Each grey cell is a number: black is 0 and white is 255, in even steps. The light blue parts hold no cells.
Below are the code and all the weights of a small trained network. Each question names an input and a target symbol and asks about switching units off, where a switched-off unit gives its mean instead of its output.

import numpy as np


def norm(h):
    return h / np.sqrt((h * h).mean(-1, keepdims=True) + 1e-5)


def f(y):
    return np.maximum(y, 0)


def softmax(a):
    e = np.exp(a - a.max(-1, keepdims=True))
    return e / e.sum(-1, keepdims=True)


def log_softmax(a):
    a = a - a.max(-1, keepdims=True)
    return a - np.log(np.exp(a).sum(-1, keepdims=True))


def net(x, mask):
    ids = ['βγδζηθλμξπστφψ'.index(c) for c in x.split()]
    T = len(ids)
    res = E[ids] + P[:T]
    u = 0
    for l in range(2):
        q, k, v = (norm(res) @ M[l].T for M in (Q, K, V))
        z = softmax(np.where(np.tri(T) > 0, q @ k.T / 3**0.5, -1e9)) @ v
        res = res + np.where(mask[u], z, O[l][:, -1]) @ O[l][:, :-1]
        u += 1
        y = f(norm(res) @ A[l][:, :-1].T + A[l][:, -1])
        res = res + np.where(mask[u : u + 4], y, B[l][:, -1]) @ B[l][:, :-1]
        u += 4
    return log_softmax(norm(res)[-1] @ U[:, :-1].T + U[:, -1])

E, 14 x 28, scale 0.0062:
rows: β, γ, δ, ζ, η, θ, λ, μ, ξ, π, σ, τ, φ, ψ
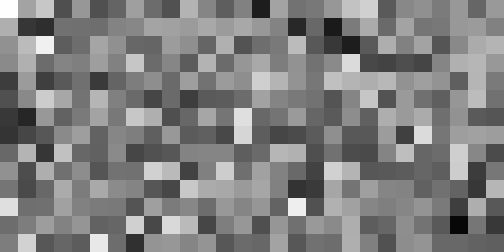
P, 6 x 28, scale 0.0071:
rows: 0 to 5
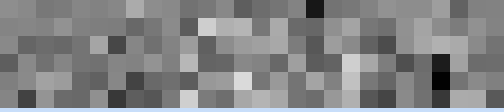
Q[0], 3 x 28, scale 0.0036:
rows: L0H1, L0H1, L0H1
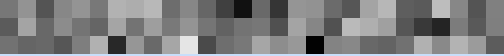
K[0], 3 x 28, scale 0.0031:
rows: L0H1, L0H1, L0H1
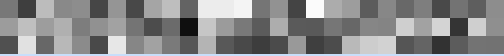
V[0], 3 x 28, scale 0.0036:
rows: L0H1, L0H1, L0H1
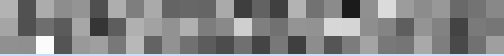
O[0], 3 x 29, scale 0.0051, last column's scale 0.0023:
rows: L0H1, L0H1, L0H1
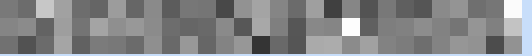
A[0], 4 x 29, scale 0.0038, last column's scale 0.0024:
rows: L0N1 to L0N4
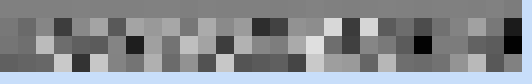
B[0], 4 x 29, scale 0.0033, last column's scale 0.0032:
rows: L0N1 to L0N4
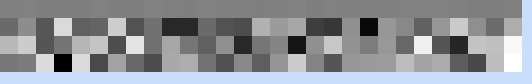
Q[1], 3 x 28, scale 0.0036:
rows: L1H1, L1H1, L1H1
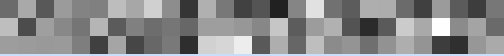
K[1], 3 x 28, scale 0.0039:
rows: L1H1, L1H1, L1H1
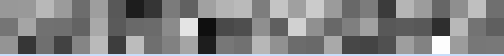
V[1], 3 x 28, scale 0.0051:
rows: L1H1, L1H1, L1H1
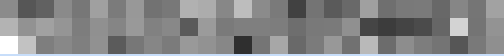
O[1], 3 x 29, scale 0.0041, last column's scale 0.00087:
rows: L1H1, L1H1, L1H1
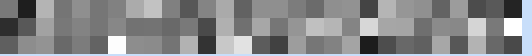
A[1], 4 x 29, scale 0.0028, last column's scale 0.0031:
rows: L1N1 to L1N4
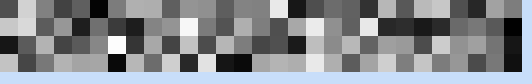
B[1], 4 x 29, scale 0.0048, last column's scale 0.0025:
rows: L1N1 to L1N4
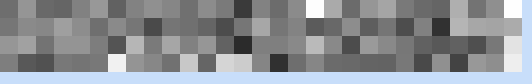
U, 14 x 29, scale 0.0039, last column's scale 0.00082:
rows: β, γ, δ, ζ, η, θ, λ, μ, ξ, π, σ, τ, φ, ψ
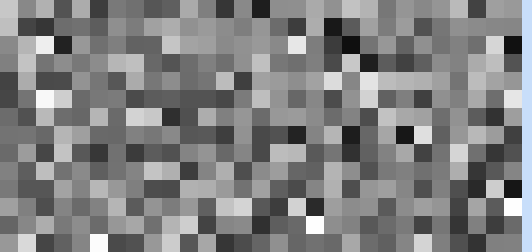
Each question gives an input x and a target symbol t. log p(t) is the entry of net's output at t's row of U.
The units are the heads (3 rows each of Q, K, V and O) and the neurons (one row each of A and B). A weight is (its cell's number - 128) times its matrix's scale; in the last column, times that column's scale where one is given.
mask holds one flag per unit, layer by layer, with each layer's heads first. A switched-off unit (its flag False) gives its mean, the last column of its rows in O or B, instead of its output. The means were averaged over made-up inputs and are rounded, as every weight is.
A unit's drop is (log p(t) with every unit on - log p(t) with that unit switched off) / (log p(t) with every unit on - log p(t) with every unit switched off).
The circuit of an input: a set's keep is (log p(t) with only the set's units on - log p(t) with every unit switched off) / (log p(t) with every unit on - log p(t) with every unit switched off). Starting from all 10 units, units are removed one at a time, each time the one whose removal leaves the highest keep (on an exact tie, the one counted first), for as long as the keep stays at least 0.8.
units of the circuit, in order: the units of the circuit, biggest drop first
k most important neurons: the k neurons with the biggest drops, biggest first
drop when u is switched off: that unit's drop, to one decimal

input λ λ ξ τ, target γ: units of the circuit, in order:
(L1H1; L1N4)
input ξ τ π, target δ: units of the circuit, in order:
(L0H1)
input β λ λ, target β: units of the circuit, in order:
(L0H1; L0N4)
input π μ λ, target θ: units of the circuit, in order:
(L1H1; L0H1)
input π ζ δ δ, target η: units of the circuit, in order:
(L1H1; L0H1)
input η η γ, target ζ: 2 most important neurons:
(L0N4; L1N3)
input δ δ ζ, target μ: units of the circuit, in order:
(L0H1; L0N3)
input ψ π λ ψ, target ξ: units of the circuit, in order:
(L0H1; L0N2)
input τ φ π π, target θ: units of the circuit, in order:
(L0H1; L1H1)
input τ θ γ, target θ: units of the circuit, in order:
(L0H1; L1H1; L0N3)
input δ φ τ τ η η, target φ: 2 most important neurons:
(L0N3; L1N3)
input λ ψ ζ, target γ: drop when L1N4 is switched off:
0.6
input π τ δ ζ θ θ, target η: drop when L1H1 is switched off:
0.2
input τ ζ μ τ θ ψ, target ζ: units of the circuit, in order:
(L0H1)
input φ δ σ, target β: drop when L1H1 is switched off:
0.1
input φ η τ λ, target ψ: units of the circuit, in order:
(L1H1; L0H1)
